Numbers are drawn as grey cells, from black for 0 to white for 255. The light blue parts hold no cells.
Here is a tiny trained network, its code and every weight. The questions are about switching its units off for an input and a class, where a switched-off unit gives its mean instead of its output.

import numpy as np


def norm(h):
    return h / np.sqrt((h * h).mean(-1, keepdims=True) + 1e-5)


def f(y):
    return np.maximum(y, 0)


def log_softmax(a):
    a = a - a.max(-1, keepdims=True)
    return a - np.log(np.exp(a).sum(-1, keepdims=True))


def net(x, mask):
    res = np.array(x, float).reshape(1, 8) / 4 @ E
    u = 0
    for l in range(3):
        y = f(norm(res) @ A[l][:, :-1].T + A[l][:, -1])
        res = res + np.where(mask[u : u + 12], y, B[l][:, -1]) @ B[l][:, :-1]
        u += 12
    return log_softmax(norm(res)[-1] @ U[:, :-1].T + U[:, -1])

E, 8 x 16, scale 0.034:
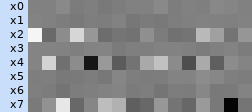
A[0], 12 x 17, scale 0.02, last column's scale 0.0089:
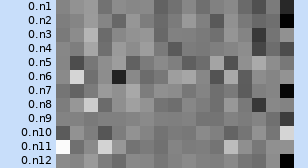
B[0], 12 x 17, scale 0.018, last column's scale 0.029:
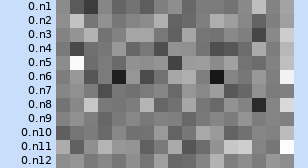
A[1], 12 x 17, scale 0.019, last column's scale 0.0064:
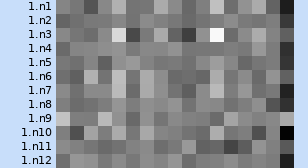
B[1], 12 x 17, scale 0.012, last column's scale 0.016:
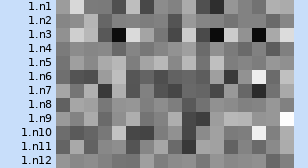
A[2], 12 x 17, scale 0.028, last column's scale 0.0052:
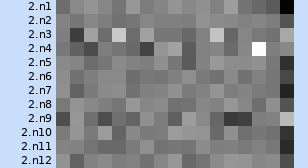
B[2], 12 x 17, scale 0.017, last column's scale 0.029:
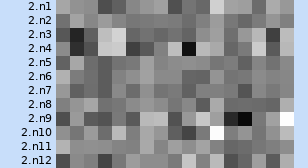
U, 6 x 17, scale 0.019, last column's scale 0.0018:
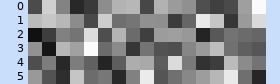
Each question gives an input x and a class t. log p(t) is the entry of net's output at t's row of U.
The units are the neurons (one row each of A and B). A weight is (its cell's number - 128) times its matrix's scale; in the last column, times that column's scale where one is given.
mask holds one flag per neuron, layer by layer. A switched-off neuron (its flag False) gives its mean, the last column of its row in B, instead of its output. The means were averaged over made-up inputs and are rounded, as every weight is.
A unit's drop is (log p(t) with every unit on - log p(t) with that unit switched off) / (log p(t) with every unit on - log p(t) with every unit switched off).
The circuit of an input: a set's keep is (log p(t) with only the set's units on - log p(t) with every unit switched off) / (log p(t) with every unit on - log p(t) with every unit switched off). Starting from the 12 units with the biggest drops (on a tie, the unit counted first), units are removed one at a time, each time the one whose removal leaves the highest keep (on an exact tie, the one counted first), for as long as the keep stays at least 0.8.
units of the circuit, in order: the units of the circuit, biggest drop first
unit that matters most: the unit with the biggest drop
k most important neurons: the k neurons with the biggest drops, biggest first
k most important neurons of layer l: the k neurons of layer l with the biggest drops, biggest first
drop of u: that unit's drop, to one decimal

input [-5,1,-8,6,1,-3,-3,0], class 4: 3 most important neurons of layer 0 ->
0.n8; 0.n3; 0.n5
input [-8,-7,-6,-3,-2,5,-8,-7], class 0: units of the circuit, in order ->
0.n6; 1.n3
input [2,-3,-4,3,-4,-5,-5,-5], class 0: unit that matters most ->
0.n6
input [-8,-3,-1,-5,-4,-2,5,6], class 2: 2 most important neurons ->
0.n11; 0.n6
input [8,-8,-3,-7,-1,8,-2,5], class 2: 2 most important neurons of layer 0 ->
0.n6; 0.n11
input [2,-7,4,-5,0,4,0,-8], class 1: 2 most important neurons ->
0.n6; 1.n3
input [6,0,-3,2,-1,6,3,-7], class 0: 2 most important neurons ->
0.n6; 0.n11
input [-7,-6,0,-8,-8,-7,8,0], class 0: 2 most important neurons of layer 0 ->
0.n8; 0.n11
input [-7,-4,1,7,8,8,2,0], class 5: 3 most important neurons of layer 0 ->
0.n8; 0.n6; 0.n3
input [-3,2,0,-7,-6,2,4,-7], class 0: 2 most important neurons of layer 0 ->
0.n11; 0.n5
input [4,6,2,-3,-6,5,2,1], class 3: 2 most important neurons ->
0.n6; 2.n9
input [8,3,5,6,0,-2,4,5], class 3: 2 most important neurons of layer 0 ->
0.n6; 0.n5
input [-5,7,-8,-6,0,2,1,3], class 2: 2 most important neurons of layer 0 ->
0.n6; 0.n5
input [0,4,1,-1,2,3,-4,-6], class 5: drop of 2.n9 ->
0.3
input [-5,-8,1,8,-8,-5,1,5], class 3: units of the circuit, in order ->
2.n9
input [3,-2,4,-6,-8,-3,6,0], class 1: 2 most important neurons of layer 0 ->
0.n8; 0.n5
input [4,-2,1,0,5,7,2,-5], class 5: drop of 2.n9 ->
0.2
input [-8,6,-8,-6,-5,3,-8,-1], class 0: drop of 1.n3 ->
0.1
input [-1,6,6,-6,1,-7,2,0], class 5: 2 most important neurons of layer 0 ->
0.n8; 0.n3
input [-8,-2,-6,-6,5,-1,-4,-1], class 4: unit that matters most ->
0.n8
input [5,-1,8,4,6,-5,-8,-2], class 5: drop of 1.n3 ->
0.0
